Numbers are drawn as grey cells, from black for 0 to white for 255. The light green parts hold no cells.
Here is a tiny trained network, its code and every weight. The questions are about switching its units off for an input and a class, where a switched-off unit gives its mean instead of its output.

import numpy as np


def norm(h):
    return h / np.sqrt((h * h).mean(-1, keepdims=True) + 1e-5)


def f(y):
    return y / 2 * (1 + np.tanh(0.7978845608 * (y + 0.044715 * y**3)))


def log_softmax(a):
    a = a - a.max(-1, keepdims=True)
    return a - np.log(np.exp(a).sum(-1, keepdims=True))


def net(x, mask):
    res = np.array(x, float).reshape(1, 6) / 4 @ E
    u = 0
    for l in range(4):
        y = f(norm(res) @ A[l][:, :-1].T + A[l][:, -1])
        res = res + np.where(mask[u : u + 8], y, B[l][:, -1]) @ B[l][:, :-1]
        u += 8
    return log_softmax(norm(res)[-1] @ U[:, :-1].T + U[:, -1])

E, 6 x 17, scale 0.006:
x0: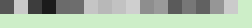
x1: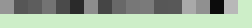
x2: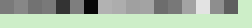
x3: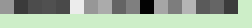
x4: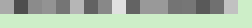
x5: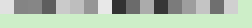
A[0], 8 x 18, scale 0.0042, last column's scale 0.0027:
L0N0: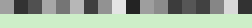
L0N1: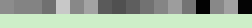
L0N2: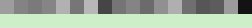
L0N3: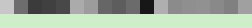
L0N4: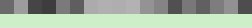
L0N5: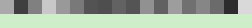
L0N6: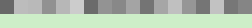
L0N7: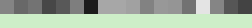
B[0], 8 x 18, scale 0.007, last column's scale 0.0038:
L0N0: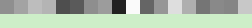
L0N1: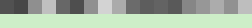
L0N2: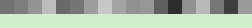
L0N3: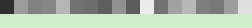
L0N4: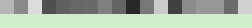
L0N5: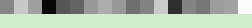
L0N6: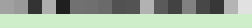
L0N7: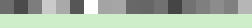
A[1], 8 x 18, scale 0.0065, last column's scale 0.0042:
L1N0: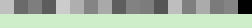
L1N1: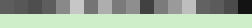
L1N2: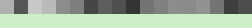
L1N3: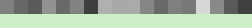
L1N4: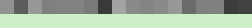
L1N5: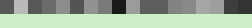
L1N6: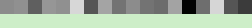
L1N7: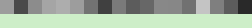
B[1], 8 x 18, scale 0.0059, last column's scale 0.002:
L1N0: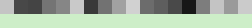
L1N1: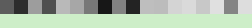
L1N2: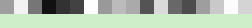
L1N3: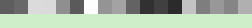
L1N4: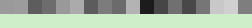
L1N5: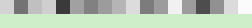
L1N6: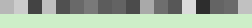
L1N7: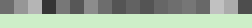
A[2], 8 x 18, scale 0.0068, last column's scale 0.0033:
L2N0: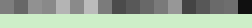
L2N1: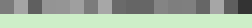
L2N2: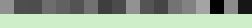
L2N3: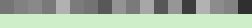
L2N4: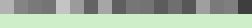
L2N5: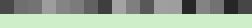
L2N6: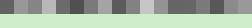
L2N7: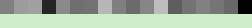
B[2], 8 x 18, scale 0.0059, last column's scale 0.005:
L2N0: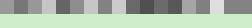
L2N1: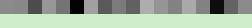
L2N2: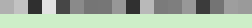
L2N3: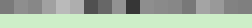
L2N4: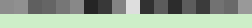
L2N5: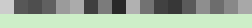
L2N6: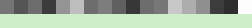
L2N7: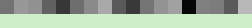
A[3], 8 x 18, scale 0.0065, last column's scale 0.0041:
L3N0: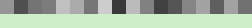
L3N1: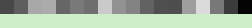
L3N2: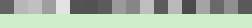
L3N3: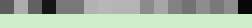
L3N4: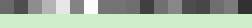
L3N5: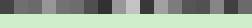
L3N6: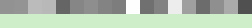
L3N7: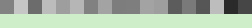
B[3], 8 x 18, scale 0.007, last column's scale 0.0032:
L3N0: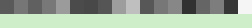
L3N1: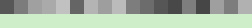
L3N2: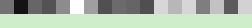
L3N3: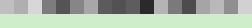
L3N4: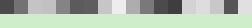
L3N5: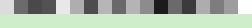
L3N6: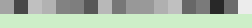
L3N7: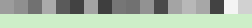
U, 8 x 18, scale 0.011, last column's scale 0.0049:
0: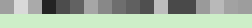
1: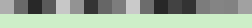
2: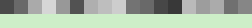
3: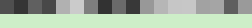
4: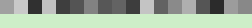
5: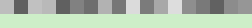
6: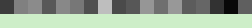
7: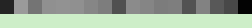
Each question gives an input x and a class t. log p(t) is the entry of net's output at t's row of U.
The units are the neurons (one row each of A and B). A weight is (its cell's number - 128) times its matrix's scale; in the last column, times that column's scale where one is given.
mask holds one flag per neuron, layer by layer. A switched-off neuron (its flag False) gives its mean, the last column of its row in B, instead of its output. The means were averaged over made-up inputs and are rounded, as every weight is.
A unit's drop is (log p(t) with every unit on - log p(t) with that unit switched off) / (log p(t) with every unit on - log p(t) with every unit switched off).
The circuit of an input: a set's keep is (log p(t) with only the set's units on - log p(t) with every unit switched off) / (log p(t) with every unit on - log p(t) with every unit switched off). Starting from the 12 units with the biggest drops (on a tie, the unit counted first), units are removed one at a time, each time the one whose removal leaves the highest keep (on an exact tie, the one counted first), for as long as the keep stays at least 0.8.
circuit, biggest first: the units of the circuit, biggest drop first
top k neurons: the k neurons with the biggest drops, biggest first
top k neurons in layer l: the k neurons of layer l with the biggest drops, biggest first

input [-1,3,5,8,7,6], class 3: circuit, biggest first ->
[L1N1]
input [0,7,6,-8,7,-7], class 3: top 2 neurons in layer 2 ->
[L2N6, L2N4]
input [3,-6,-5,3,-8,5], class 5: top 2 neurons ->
[L1N5, L3N6]
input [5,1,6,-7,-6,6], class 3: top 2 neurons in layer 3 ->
[L3N2, L3N5]
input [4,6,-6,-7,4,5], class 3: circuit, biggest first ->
[L3N2, L0N6, L0N5]
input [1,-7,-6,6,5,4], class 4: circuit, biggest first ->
[L1N6, L3N7]
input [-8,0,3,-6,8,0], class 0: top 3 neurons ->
[L1N2, L0N5, L1N5]
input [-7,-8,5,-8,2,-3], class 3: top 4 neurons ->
[L3N2, L0N4, L2N6, L0N5]
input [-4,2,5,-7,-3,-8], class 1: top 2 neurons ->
[L3N5, L2N5]
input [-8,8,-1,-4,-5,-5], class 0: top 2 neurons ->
[L1N2, L0N6]
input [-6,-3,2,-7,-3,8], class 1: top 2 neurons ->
[L1N0, L2N4]
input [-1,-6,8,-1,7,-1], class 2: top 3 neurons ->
[L1N3, L0N7, L3N1]
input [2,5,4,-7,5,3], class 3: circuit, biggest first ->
[L3N2, L0N6]
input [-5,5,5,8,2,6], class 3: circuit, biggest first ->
[L1N1]
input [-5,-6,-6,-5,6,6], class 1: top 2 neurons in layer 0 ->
[L0N4, L0N7]
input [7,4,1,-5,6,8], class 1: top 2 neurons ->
[L0N5, L3N0]
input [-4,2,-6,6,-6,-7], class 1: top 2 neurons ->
[L3N5, L0N0]
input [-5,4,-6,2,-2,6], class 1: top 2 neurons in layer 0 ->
[L0N4, L0N7]
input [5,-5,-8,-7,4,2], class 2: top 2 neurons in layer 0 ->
[L0N5, L0N3]
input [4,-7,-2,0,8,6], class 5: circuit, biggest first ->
[L0N0]
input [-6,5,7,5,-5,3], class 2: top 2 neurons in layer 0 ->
[L0N4, L0N7]
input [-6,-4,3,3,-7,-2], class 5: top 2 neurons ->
[L1N5, L0N4]
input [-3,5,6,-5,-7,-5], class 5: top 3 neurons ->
[L1N5, L0N6, L0N1]
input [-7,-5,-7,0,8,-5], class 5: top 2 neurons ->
[L0N0, L0N4]
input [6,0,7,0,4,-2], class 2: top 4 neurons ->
[L0N5, L1N3, L3N1, L0N7]
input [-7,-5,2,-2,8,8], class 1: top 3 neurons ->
[L1N0, L0N4, L2N4]
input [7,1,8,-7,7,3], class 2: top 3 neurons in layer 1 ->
[L1N3, L1N2, L1N5]
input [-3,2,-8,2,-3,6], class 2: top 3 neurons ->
[L3N4, L0N1, L2N0]
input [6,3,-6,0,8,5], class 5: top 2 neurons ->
[L0N0, L0N5]
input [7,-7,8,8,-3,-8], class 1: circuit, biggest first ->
[L3N5]
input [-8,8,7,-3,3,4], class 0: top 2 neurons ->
[L1N2, L0N6]
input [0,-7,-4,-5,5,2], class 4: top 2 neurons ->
[L1N6, L0N3]
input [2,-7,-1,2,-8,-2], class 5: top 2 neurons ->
[L1N5, L3N6]
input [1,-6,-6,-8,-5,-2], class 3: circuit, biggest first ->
[L3N2]
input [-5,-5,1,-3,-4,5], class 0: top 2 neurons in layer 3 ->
[L3N5, L3N6]
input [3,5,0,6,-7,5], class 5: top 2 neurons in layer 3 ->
[L3N6, L3N2]
